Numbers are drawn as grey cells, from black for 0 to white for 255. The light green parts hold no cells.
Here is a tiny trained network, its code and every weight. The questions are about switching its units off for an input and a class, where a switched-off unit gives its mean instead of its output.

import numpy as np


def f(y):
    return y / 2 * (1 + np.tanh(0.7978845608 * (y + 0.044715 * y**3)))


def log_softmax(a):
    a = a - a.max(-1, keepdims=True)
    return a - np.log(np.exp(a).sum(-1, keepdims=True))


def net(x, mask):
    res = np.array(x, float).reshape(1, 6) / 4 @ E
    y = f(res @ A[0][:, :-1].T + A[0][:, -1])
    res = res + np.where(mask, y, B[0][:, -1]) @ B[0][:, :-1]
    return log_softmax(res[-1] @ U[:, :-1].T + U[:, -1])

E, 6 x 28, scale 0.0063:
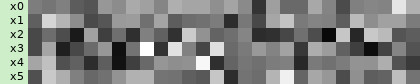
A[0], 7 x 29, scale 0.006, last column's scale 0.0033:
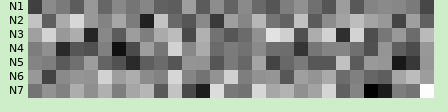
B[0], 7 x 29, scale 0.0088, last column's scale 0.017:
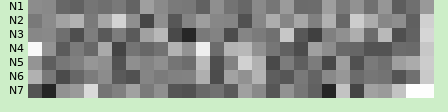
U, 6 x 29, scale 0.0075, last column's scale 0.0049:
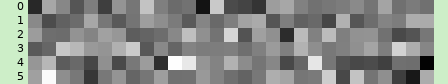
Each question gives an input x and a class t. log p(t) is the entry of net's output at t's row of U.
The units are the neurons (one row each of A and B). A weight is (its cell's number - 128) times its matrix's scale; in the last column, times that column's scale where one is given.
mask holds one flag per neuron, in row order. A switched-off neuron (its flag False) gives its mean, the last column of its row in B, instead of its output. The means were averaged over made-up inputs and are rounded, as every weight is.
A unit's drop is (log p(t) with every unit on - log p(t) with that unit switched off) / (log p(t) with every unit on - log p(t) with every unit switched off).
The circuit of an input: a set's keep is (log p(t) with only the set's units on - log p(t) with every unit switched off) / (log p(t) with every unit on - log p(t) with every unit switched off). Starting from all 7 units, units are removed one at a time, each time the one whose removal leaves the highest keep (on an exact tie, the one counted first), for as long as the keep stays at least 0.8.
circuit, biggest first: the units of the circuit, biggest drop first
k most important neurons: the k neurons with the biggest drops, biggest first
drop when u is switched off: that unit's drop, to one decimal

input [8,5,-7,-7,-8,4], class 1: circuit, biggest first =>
(N6)
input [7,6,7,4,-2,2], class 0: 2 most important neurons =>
(N6 N5)
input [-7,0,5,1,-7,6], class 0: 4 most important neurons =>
(N4 N6 N5 N1)
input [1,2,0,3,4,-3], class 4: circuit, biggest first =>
(N7 N4)
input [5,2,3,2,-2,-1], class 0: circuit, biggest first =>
(N4 N5)
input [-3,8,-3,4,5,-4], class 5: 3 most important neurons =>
(N7 N5 N3)
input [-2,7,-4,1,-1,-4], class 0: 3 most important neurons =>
(N5 N4 N3)
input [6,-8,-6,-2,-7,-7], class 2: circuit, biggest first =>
(N6 N2)
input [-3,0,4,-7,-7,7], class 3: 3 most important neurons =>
(N3 N4 N6)
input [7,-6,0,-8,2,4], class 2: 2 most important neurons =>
(N7 N3)
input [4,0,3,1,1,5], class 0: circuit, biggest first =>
(N5 N6)
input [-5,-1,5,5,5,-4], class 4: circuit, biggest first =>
(N4 N7)
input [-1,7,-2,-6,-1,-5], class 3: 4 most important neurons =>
(N3 N4 N6 N1)
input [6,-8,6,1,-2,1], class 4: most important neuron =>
(N7)
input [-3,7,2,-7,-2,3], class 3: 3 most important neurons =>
(N3 N4 N6)
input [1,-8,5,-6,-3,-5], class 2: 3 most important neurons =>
(N7 N2 N3)
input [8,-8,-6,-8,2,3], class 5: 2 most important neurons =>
(N7 N3)
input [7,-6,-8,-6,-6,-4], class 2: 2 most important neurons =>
(N6 N2)
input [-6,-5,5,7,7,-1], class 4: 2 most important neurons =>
(N4 N7)
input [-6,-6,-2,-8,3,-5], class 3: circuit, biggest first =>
(N2)
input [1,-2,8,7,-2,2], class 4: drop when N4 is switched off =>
0.3
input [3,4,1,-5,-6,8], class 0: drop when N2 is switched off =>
0.2
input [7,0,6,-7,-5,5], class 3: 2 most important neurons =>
(N3 N6)
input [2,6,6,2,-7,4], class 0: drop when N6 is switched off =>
0.0
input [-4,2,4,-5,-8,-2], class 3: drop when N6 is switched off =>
0.1
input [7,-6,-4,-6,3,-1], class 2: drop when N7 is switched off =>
0.3
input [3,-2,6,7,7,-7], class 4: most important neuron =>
(N4)
